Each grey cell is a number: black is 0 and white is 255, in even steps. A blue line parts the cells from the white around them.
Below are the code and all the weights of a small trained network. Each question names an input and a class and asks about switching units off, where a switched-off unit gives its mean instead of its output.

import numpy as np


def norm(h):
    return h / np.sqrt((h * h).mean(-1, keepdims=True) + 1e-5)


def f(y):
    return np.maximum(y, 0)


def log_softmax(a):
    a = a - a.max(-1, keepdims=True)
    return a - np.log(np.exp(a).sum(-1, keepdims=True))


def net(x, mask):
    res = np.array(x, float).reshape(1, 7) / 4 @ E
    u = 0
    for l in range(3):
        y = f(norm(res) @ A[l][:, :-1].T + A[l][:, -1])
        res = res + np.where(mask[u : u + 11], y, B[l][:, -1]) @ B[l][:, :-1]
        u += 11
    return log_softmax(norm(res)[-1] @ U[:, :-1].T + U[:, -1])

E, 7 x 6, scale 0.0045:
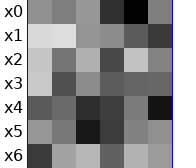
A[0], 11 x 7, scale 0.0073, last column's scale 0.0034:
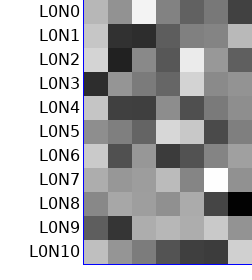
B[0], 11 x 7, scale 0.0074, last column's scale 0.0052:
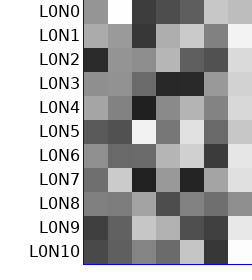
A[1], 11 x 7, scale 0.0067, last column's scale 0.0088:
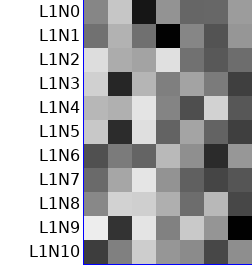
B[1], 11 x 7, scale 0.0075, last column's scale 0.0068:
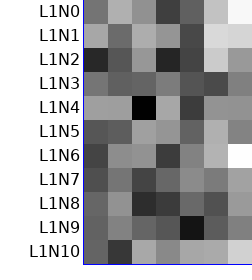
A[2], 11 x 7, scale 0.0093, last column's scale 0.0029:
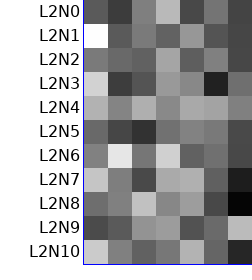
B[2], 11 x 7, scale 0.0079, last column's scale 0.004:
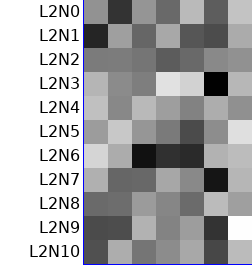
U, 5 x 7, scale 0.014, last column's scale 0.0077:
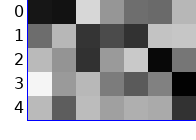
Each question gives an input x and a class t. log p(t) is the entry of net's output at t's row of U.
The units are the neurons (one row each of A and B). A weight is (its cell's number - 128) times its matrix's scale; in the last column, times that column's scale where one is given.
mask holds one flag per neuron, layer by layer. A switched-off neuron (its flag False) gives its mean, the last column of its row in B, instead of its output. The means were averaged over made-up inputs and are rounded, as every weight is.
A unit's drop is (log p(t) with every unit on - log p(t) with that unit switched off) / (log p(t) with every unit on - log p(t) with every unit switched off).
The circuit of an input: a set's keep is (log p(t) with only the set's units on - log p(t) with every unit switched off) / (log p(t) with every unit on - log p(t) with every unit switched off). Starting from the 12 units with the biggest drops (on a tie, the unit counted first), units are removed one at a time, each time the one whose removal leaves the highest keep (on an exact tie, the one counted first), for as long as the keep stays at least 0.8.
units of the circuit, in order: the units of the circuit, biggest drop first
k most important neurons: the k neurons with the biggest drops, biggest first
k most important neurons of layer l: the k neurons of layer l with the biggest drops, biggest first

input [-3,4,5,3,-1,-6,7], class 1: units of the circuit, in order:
[L0N0]
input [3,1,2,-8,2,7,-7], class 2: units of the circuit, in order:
[L0N1 L0N7]
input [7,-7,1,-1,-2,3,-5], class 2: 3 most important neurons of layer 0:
[L0N1 L0N6 L0N4]
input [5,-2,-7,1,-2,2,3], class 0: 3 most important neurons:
[L0N1 L0N0 L0N7]
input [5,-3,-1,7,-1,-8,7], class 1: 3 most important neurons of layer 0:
[L0N0 L0N10 L0N5]
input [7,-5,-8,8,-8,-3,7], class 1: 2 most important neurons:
[L0N0 L0N7]
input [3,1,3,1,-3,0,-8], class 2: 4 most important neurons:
[L0N6 L0N4 L0N10 L0N1]
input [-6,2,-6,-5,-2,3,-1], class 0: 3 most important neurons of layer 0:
[L0N5 L0N0 L0N1]
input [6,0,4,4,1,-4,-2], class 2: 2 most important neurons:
[L0N6 L0N10]
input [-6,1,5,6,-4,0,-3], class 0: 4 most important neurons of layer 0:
[L0N5 L0N2 L0N9 L0N3]
